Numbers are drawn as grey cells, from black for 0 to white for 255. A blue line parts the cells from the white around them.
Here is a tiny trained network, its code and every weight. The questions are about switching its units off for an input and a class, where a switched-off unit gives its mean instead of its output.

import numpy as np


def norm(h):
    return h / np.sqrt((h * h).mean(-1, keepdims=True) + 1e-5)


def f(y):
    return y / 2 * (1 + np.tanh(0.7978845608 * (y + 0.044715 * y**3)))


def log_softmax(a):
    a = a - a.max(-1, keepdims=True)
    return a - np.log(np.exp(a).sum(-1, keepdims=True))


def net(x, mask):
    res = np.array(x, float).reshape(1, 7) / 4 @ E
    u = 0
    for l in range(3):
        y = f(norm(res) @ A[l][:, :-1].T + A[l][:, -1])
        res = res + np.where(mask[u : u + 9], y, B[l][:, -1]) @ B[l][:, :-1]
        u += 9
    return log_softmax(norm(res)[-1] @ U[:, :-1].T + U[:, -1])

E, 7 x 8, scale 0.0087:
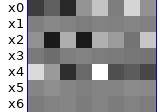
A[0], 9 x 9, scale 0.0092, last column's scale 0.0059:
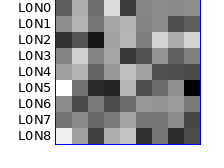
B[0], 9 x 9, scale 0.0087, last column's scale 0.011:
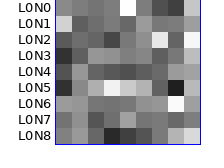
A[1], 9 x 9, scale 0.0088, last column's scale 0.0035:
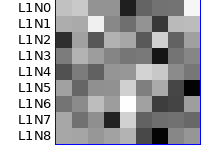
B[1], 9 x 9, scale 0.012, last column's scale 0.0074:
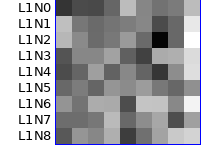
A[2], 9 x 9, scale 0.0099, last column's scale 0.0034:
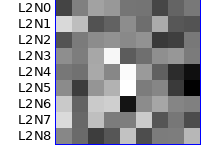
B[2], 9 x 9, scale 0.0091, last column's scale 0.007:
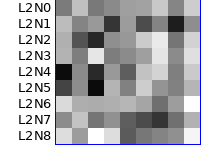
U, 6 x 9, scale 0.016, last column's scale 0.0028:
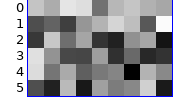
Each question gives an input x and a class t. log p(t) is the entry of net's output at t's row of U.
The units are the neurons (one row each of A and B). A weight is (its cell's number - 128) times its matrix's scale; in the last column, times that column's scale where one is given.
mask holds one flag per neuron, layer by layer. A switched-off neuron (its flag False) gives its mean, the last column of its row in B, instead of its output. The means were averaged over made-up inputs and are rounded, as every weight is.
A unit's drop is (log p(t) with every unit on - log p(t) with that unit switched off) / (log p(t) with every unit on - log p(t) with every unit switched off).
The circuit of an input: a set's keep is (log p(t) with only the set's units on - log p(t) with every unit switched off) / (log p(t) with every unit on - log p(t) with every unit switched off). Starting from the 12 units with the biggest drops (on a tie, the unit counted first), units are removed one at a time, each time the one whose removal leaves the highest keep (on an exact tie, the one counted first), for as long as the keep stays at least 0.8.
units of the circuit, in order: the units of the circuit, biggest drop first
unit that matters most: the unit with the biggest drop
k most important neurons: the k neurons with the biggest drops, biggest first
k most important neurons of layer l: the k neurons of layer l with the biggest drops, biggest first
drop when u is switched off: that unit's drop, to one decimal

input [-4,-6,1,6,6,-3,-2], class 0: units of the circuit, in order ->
L1N6
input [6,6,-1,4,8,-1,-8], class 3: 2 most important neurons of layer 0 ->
L0N8; L0N0
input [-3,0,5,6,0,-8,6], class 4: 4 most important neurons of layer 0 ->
L0N0; L0N6; L0N5; L0N3
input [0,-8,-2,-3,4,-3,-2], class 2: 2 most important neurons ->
L0N8; L0N2
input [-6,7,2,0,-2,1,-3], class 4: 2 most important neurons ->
L1N1; L0N0
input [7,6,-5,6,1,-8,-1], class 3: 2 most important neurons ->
L0N5; L0N8
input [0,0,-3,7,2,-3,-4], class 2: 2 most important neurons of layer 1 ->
L1N2; L1N1
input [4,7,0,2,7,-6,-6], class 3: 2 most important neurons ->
L0N8; L0N0
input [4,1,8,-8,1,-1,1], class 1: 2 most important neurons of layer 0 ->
L0N8; L0N5
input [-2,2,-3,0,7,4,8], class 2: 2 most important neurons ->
L0N8; L0N2
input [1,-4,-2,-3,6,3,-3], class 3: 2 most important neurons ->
L0N8; L1N8
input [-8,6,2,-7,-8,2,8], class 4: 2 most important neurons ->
L1N1; L0N5
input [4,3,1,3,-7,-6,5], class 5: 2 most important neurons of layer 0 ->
L0N5; L0N6
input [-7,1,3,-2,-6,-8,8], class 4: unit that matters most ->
L1N1
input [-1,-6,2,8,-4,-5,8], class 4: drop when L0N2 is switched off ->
0.9
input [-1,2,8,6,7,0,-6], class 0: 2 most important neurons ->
L1N6; L0N2
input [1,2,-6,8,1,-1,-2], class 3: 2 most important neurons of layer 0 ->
L0N8; L0N5
